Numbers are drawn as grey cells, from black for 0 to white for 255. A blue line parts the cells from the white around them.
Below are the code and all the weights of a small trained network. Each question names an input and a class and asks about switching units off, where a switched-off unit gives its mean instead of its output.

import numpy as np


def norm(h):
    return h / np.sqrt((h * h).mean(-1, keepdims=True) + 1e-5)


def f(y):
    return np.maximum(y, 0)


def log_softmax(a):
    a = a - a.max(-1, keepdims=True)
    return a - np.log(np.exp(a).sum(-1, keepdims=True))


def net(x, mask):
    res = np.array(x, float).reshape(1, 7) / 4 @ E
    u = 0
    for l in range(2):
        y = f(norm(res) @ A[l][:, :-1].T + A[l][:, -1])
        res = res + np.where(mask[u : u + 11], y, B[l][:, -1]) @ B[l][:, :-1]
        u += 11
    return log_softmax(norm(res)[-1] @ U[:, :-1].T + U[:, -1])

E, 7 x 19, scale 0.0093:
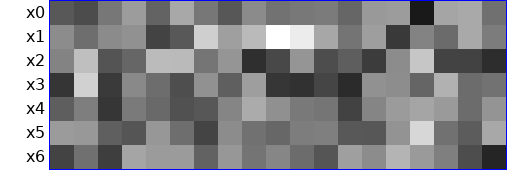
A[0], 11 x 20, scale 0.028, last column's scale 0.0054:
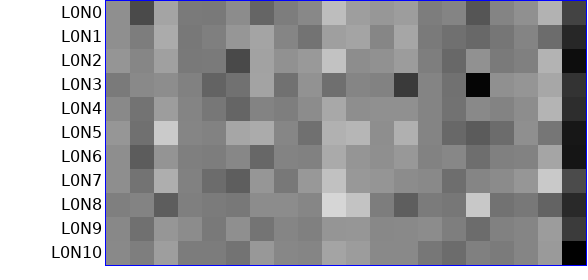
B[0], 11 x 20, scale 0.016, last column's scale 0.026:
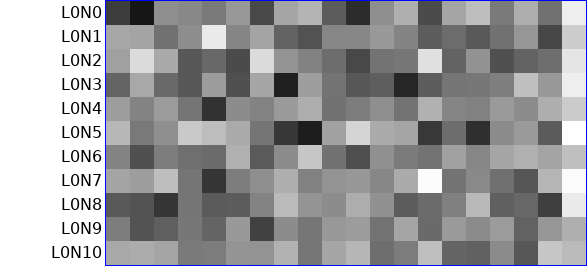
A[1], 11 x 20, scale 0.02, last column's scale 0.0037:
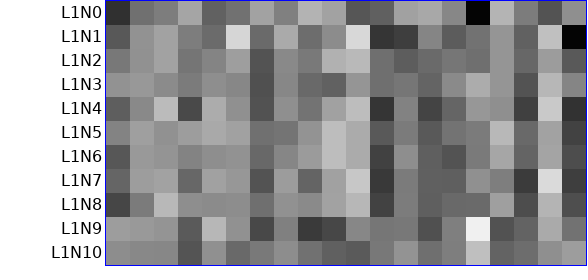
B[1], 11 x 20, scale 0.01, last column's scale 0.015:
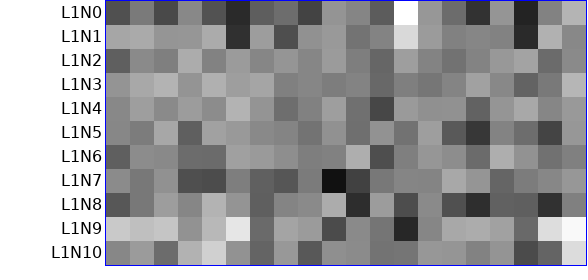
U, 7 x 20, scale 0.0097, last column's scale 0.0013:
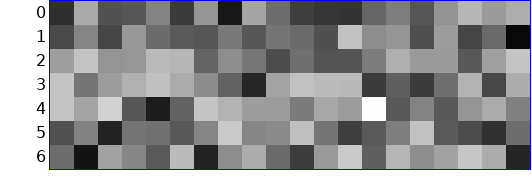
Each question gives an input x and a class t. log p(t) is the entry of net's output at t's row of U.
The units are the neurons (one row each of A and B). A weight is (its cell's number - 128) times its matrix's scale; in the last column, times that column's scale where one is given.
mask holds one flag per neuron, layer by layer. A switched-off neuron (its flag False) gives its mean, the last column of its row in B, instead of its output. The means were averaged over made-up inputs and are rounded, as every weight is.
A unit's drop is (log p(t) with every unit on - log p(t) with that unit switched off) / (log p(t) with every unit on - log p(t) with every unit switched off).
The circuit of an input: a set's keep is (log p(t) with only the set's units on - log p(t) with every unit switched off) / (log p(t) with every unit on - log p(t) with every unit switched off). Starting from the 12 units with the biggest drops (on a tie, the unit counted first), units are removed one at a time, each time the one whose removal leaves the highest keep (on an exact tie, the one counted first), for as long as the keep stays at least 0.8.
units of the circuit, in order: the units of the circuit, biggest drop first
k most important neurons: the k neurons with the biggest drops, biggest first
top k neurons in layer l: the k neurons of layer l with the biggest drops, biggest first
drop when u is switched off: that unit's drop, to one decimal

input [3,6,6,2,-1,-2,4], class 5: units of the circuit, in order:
[L0N8]
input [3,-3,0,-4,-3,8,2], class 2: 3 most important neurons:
[L0N5 L0N0 L0N7]
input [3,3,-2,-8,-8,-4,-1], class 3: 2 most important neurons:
[L0N5 L0N1]
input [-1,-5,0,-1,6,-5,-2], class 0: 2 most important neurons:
[L0N5 L0N7]
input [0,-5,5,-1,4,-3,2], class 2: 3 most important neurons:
[L0N5 L0N8 L0N7]
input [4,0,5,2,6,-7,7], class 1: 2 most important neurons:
[L0N5 L0N3]
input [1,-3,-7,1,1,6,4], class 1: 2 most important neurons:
[L0N5 L0N3]
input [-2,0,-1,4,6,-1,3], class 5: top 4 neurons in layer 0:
[L0N5 L0N7 L0N3 L0N10]
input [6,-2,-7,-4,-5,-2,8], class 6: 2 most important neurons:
[L0N0 L0N6]
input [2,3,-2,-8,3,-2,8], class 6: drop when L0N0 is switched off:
0.8
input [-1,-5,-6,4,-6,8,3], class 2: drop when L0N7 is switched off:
0.4
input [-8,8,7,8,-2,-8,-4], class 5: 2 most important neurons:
[L0N8 L0N7]
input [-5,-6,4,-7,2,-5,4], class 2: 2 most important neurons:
[L0N5 L1N9]
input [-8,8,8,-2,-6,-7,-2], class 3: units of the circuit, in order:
[L0N5]
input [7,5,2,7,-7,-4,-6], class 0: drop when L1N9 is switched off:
0.0
